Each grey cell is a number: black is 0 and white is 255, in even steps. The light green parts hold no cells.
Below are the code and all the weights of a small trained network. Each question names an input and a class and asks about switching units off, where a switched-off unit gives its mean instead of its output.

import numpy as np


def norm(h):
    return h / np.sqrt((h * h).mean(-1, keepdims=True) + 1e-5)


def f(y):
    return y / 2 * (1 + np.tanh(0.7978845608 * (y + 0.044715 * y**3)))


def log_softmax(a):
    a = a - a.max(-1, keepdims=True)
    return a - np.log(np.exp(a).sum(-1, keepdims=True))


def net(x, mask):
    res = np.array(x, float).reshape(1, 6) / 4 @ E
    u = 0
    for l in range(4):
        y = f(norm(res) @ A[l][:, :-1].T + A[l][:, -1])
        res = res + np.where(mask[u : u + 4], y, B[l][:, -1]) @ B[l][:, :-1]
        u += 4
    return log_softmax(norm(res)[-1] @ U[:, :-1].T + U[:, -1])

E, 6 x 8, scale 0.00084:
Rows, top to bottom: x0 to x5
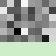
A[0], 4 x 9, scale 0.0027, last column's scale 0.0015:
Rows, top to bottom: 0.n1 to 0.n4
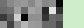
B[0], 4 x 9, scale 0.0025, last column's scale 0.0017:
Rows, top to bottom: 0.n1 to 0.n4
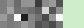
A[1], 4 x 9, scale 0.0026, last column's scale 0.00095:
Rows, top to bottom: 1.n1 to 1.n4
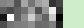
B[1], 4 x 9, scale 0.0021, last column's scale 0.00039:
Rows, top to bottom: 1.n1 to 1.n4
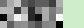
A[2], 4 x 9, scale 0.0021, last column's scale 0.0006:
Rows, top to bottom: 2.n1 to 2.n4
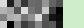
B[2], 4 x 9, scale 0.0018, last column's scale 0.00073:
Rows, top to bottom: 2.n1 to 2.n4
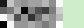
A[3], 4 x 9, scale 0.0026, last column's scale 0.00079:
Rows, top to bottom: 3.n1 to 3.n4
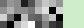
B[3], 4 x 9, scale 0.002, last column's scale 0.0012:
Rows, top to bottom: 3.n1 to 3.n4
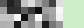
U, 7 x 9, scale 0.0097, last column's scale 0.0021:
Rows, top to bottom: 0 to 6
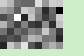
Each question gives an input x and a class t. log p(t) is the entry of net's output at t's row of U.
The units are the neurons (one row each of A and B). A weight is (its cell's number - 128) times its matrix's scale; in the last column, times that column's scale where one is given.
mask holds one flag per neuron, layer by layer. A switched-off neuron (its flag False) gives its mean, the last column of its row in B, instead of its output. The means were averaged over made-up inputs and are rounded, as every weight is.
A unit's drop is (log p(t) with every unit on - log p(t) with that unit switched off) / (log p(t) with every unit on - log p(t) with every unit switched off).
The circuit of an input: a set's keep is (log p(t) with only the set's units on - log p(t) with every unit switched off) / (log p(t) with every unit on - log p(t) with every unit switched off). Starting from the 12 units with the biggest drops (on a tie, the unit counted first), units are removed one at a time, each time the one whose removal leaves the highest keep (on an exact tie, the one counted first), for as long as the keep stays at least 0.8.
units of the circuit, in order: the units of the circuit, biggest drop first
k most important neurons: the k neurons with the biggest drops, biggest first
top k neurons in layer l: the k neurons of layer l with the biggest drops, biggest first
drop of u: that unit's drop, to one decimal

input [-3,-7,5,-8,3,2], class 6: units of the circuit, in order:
(1.n3)
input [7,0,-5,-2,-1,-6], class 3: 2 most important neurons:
(3.n2, 2.n4)
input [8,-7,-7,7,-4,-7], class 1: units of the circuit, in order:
(3.n4, 2.n4)
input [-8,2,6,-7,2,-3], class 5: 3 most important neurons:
(3.n1, 0.n2, 1.n3)
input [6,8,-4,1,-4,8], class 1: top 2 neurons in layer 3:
(3.n3, 3.n4)
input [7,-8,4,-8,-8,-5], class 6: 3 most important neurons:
(1.n3, 3.n3, 2.n2)
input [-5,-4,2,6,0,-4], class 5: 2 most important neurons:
(3.n1, 3.n3)
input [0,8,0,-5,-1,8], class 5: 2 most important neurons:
(3.n3, 2.n4)
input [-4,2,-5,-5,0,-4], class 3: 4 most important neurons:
(3.n2, 2.n3, 3.n3, 2.n2)
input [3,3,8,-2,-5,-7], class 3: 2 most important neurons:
(3.n2, 0.n3)
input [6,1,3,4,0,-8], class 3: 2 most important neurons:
(1.n1, 3.n2)
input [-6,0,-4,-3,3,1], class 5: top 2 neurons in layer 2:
(2.n2, 2.n1)
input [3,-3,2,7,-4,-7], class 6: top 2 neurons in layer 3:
(3.n3, 3.n1)
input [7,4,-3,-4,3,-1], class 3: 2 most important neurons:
(1.n1, 2.n2)
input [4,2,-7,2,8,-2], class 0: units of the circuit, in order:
(3.n3)
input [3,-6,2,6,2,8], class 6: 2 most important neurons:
(1.n3, 0.n2)
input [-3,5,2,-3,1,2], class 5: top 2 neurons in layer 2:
(2.n4, 2.n1)
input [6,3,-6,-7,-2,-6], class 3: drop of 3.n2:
0.1
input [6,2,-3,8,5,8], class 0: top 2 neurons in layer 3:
(3.n3, 3.n1)
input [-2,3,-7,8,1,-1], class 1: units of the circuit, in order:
(3.n4)
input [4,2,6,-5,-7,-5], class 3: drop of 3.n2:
0.2
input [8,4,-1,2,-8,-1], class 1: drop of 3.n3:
0.5
